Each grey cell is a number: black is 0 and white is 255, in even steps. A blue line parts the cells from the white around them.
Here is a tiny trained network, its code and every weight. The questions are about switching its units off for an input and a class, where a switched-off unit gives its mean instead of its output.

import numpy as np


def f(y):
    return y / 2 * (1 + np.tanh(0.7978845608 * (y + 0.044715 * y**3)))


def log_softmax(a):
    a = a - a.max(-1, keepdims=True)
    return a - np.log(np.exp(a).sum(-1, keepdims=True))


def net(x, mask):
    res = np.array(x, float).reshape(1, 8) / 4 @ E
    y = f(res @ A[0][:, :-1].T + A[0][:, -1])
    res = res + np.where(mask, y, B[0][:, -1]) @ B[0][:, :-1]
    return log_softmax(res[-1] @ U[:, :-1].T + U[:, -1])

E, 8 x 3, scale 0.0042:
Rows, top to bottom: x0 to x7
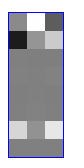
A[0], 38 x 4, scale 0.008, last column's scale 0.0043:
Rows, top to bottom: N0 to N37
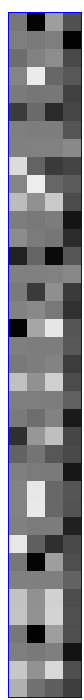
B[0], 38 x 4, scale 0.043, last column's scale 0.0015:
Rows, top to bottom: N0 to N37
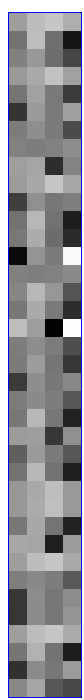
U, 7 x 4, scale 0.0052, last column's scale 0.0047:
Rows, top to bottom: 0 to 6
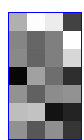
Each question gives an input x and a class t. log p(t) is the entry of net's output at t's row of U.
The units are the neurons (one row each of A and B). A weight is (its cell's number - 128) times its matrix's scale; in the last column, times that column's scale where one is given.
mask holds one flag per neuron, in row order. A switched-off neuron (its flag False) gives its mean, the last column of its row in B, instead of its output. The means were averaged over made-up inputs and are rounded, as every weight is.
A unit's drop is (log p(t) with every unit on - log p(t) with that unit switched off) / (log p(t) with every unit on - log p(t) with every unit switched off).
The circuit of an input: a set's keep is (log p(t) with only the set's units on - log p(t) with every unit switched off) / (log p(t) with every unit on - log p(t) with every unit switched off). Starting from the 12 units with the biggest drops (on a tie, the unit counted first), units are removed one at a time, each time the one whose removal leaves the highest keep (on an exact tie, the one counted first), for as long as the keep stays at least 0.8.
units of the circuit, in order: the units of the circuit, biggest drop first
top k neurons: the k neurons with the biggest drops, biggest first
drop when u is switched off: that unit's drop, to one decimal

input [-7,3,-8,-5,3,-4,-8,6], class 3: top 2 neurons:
(N13, N5)
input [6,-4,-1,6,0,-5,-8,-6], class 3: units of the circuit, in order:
(N13)
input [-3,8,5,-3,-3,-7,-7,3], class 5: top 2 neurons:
(N17, N23)
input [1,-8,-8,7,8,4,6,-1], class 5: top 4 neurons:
(N29, N8, N13, N37)
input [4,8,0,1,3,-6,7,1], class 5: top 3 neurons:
(N17, N23, N13)
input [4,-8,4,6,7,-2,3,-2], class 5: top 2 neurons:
(N29, N8)
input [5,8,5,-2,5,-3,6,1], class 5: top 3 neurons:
(N17, N23, N13)
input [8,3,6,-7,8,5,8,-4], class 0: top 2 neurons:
(N9, N3)
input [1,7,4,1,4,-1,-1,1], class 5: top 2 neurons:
(N17, N23)
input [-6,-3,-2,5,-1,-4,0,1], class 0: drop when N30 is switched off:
0.4
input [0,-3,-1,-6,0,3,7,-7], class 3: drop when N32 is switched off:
0.2
